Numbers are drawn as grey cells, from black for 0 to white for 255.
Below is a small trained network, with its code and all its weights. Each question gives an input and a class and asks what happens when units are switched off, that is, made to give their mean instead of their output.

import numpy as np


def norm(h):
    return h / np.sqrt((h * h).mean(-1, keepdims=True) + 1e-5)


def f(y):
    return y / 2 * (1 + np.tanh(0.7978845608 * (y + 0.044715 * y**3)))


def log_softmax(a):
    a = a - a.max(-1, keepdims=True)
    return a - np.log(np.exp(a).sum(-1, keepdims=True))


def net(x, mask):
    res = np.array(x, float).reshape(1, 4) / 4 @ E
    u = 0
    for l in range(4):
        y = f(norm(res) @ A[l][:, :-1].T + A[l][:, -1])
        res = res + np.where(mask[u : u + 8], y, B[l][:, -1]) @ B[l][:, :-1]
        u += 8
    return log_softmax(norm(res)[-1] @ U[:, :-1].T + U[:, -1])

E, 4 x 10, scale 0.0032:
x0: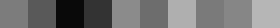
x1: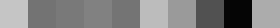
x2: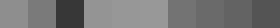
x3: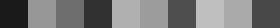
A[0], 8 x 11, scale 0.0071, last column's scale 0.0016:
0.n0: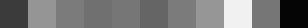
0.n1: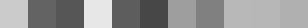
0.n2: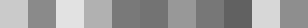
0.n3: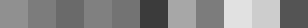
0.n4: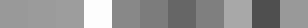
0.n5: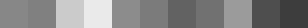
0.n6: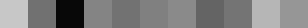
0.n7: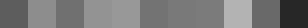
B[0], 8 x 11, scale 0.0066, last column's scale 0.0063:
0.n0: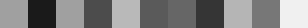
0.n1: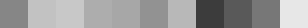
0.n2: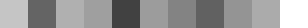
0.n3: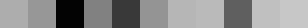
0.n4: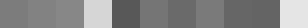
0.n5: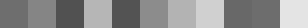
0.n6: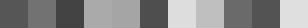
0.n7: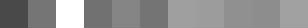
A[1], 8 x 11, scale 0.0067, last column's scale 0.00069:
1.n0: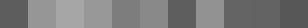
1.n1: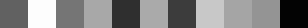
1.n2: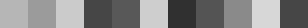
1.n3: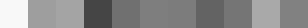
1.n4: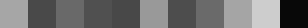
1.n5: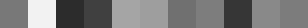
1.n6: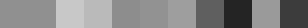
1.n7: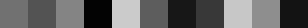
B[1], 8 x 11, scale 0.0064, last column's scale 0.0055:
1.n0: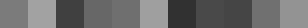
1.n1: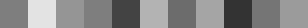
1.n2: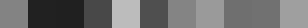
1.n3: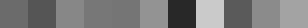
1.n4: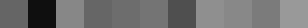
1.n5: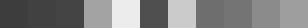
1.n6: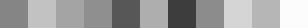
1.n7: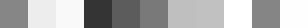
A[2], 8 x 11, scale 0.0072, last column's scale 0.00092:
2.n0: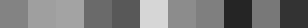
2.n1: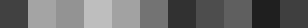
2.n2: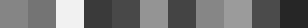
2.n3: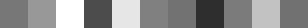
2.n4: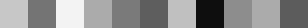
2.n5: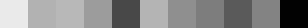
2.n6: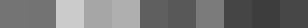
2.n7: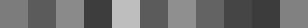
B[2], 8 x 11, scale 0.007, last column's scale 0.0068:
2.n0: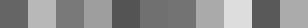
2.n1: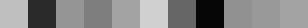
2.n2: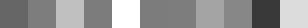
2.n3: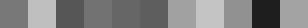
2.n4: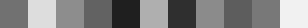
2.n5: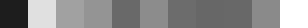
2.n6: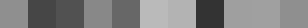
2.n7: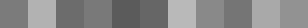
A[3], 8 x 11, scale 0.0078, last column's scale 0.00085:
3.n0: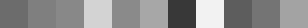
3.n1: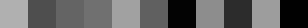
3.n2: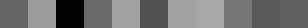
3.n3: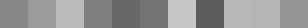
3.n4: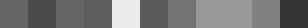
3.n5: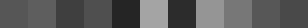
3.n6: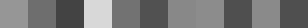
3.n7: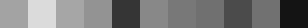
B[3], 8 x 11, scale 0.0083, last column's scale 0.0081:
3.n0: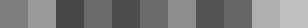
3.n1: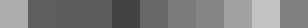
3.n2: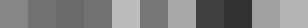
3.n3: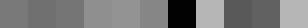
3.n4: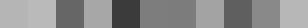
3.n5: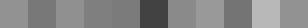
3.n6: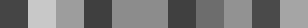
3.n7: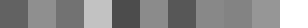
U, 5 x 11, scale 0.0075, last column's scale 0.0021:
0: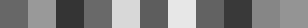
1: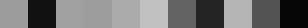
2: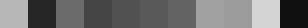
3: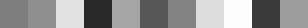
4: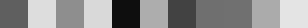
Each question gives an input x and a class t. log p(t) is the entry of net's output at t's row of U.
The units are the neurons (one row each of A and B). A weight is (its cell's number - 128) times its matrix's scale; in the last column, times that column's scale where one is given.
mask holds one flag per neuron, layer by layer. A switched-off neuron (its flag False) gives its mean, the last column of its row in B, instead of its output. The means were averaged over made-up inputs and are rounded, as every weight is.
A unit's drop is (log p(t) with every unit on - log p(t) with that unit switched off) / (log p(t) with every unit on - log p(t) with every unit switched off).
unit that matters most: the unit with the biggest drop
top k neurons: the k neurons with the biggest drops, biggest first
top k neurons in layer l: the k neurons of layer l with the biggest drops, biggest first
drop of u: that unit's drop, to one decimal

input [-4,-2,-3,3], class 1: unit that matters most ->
0.n5
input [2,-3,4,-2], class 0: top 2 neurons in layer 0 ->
(0.n6 0.n2)
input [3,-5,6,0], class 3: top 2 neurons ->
(0.n0 0.n5)
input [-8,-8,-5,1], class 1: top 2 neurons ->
(0.n0 0.n5)
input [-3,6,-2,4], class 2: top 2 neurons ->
(0.n6 1.n2)
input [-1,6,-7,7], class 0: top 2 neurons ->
(0.n0 0.n2)
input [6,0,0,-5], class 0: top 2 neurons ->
(0.n6 0.n3)
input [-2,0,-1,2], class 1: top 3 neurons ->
(0.n5 0.n2 1.n7)
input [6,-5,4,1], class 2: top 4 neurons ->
(0.n3 0.n0 0.n6 0.n5)
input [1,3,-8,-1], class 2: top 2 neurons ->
(1.n2 0.n5)
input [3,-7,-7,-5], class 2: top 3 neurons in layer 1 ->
(1.n3 1.n4 1.n7)
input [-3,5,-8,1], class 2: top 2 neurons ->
(1.n2 0.n1)
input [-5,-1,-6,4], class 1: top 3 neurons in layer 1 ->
(1.n7 1.n6 1.n0)
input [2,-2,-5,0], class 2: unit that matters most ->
0.n3
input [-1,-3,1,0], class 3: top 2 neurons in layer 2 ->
(2.n5 2.n2)
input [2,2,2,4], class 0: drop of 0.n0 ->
0.9
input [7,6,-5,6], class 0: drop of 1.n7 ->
0.0
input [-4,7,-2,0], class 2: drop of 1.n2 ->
0.7
